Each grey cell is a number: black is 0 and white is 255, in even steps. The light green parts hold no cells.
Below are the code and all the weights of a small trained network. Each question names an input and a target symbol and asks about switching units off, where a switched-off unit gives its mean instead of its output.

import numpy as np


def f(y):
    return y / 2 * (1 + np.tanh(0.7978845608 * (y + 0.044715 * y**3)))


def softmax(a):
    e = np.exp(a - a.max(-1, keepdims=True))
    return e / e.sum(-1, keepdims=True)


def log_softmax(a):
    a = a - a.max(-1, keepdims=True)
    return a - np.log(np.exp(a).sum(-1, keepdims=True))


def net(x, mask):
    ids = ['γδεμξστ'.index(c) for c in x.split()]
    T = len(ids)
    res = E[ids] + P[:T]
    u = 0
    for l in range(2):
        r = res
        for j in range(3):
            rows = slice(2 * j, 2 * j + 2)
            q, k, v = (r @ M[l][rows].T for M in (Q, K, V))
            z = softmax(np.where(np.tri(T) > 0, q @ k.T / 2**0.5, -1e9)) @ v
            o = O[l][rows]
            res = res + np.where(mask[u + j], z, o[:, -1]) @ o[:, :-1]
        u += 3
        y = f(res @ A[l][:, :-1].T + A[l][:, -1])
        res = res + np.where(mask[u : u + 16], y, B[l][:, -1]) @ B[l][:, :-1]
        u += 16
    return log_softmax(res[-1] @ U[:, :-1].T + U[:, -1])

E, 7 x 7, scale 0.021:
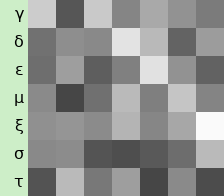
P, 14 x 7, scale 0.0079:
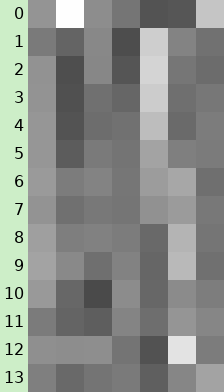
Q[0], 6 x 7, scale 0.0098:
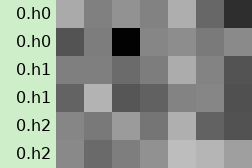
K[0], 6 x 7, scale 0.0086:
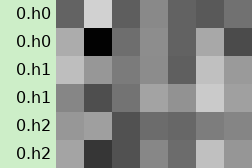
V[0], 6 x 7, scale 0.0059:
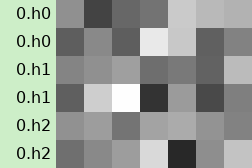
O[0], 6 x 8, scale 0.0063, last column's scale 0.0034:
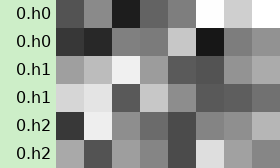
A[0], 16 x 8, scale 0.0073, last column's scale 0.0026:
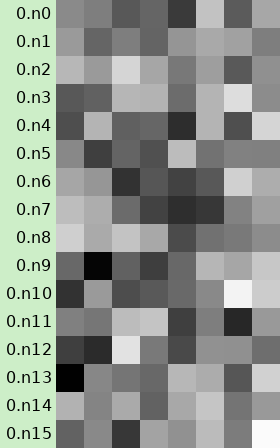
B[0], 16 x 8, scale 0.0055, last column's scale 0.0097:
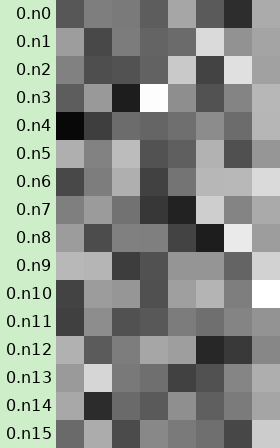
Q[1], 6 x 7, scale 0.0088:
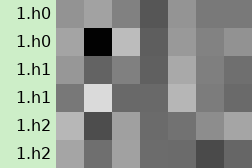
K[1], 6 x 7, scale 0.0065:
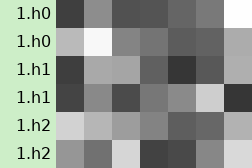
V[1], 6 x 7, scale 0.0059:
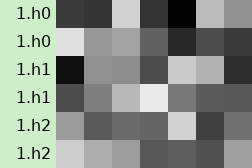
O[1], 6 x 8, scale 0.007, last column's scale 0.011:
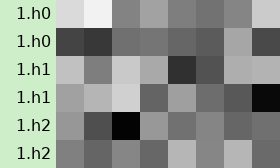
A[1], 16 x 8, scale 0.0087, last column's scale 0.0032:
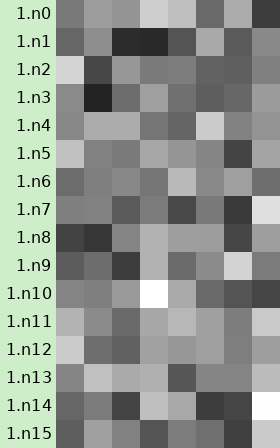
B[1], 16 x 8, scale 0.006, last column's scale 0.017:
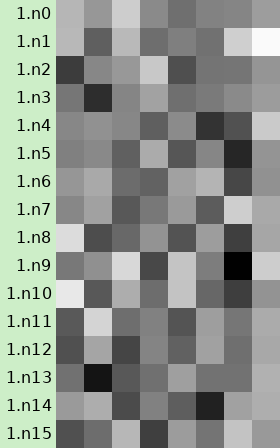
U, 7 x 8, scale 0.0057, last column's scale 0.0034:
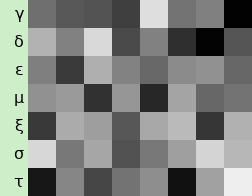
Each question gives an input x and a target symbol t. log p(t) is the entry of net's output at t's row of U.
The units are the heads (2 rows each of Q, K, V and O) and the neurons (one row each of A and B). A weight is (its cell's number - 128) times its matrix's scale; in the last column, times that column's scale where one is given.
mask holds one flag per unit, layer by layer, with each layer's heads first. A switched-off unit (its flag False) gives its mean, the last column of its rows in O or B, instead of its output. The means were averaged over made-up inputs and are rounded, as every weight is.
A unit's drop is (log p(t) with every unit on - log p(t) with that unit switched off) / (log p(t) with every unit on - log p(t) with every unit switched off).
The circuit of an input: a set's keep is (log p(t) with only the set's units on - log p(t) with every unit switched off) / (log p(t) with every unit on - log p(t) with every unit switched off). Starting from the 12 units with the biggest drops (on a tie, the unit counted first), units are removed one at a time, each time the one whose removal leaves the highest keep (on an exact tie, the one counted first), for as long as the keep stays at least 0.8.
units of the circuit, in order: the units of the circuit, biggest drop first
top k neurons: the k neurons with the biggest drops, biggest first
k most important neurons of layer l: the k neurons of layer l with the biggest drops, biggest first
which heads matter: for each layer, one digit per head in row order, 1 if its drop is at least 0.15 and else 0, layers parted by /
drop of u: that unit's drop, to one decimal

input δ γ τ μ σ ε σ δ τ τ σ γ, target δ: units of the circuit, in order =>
0.h0; 0.n12
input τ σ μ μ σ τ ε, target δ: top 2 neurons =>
0.n4; 0.n13
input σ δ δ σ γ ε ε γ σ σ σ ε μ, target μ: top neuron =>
1.n8
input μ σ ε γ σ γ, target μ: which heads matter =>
000 / 000
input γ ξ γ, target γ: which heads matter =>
010 / 110
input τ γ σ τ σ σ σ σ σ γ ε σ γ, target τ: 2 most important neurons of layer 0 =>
0.n8; 0.n2
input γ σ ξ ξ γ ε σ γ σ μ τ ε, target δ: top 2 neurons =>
0.n4; 1.n4
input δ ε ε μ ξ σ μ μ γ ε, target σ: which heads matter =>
010 / 000
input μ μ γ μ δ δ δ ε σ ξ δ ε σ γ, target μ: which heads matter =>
000 / 001
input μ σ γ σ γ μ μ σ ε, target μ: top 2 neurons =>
0.n6; 0.n10
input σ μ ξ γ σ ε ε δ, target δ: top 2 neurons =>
1.n10; 1.n9
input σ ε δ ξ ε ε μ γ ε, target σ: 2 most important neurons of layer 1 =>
1.n9; 1.n1
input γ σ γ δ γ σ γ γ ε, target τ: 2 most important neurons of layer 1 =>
1.n8; 1.n14
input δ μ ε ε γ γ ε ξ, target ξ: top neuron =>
1.n9
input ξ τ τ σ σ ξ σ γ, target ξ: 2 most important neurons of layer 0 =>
0.n8; 0.n3
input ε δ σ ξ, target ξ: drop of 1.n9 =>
0.2
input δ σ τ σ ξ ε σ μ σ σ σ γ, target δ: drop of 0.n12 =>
0.2
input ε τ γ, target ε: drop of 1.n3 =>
0.2
